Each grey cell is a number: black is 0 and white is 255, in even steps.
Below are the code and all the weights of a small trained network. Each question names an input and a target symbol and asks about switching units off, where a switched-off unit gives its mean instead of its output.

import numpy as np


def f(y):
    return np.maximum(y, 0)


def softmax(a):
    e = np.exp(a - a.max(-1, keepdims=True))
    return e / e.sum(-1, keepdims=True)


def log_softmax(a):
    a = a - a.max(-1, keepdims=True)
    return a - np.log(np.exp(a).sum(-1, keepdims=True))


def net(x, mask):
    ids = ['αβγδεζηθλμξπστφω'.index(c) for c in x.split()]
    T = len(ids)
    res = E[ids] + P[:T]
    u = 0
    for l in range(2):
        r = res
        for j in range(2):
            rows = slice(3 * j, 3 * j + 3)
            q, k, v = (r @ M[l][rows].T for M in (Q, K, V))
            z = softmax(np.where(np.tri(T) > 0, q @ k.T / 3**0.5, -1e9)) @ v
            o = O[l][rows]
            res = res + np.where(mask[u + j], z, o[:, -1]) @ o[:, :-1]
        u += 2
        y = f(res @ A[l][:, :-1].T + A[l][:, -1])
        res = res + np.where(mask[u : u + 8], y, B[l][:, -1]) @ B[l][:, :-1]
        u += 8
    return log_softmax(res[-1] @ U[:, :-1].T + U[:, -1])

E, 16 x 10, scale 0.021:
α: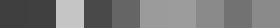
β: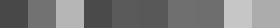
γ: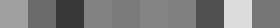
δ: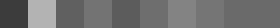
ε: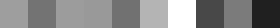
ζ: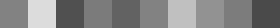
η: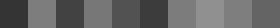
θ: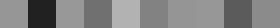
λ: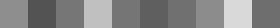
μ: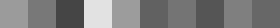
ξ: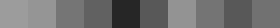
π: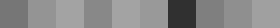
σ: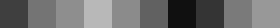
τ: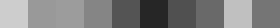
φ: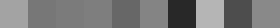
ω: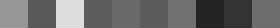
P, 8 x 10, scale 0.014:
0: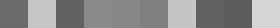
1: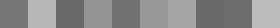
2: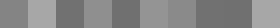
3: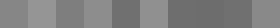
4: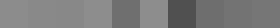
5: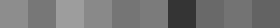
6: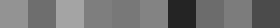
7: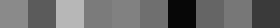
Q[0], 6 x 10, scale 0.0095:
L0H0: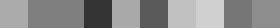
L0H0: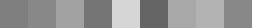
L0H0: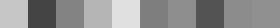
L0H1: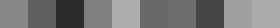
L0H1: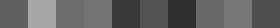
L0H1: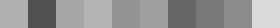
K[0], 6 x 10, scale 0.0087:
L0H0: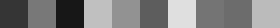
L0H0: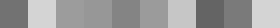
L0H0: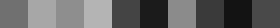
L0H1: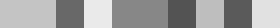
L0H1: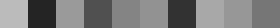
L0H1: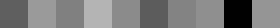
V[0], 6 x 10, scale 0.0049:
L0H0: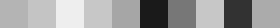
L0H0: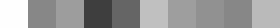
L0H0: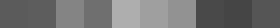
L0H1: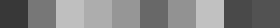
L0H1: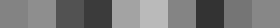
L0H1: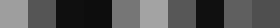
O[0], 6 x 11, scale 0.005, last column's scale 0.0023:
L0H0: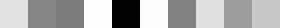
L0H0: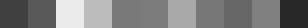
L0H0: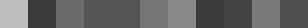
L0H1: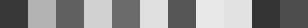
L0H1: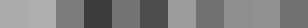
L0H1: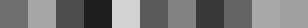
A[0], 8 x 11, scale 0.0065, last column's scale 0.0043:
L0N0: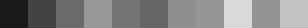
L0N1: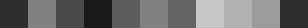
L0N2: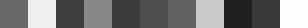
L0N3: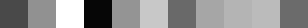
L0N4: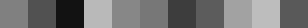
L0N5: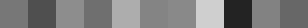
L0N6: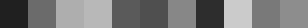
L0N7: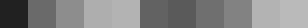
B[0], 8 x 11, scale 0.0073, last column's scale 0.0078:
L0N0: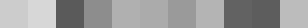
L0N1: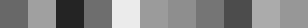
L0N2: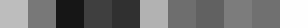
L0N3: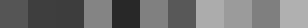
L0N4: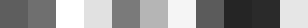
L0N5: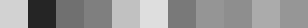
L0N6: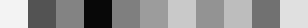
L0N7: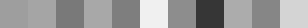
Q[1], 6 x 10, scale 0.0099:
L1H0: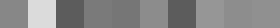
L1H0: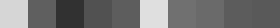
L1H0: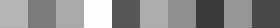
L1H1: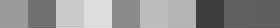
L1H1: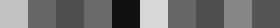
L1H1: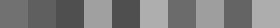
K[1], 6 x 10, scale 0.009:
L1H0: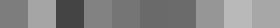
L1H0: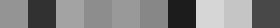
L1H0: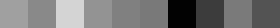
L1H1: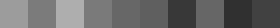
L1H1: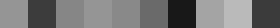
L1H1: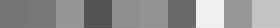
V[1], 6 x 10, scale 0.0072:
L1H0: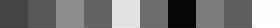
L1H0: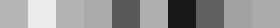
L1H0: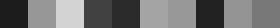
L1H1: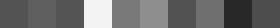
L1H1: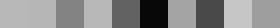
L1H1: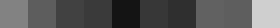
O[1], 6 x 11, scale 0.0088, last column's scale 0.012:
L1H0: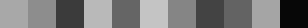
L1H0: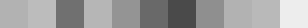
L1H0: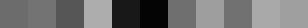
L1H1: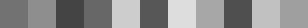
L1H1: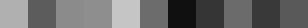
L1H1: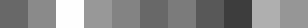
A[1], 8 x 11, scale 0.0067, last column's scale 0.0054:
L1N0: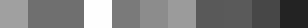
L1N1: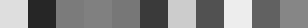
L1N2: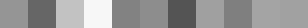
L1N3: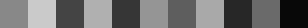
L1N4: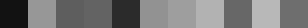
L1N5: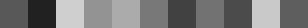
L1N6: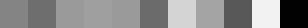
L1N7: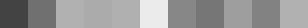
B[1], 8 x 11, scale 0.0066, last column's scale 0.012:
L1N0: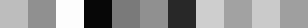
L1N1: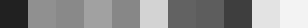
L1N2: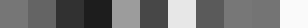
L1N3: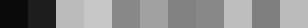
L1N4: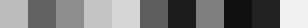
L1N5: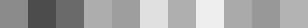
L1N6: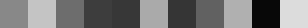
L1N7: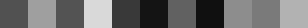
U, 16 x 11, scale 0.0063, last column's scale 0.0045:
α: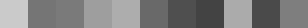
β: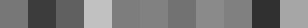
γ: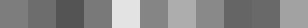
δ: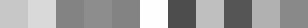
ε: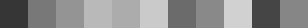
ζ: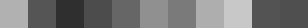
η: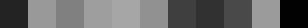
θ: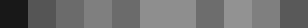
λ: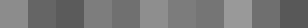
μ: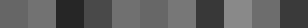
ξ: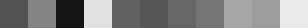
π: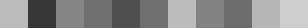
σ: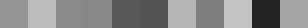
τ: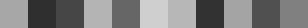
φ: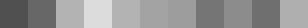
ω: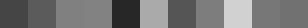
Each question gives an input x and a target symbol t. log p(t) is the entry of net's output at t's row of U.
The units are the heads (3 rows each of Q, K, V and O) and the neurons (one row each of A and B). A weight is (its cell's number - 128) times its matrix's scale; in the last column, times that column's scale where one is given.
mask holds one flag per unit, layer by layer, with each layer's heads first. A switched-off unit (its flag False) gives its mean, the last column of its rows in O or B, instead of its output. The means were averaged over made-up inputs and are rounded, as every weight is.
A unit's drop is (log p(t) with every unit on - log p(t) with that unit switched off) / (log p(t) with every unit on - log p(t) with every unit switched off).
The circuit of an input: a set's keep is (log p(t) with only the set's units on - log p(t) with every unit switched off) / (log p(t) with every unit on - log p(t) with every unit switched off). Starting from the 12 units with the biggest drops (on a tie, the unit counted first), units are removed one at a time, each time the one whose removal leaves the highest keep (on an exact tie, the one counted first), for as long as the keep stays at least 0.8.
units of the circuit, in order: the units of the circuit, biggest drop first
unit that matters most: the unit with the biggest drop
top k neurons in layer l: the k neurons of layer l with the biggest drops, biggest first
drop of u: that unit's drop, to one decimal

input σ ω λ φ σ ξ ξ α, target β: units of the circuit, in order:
(L1N4 L0N3 L1H0)
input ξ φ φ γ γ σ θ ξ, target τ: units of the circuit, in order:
(L1H0 L0N2 L0N5)
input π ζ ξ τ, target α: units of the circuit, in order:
(L1H1)
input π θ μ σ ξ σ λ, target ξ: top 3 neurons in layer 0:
(L0N4 L0N7 L0N2)
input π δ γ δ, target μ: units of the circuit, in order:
(L0H1 L0H0 L0N2)
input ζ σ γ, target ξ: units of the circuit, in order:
(L1H0 L0N4 L0N7)
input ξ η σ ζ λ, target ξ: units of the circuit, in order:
(L0N2 L1H0 L0N7)
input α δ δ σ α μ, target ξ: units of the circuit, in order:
(L1H0 L0N7)
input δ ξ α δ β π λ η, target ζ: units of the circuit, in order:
(L1H1 L0N2 L0N0)
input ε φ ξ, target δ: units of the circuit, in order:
(L1H0 L1N2)
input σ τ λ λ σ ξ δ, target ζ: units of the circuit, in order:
(L1H1 L0N2 L0N4)
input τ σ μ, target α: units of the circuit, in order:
(L1H1 L0N7)
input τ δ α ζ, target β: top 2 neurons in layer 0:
(L0N3 L0N2)
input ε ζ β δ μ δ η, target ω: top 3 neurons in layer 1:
(L1N4 L1N3 L1N2)
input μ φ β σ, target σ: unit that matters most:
L0N7
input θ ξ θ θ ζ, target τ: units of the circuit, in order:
(L1H0 L0N2)
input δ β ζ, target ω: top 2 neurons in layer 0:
(L0N2 L0N6)
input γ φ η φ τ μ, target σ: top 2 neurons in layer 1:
(L1N2 L1N1)
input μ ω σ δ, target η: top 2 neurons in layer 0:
(L0N4 L0N7)
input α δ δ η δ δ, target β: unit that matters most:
L1N4
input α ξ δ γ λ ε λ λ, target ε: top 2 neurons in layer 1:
(L1N1 L1N2)
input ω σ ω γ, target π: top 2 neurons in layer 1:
(L1N0 L1N2)
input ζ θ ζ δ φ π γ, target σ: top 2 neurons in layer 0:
(L0N4 L0N2)
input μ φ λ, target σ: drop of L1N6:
0.2
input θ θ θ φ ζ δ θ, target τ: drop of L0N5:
0.3
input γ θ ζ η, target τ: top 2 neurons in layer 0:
(L0N5 L0N2)
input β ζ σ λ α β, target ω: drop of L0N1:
-0.1
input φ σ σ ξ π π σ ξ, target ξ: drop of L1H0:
0.5
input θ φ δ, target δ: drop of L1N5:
0.0
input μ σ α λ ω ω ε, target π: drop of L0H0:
0.1
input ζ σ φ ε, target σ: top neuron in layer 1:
(L1N6)
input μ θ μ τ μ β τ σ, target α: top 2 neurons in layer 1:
(L1N2 L1N0)
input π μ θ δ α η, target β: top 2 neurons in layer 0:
(L0N3 L0N2)
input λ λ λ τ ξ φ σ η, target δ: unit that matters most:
L1H0
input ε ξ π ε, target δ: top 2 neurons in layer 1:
(L1N0 L1N1)
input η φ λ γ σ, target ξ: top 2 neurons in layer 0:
(L0N7 L0N4)
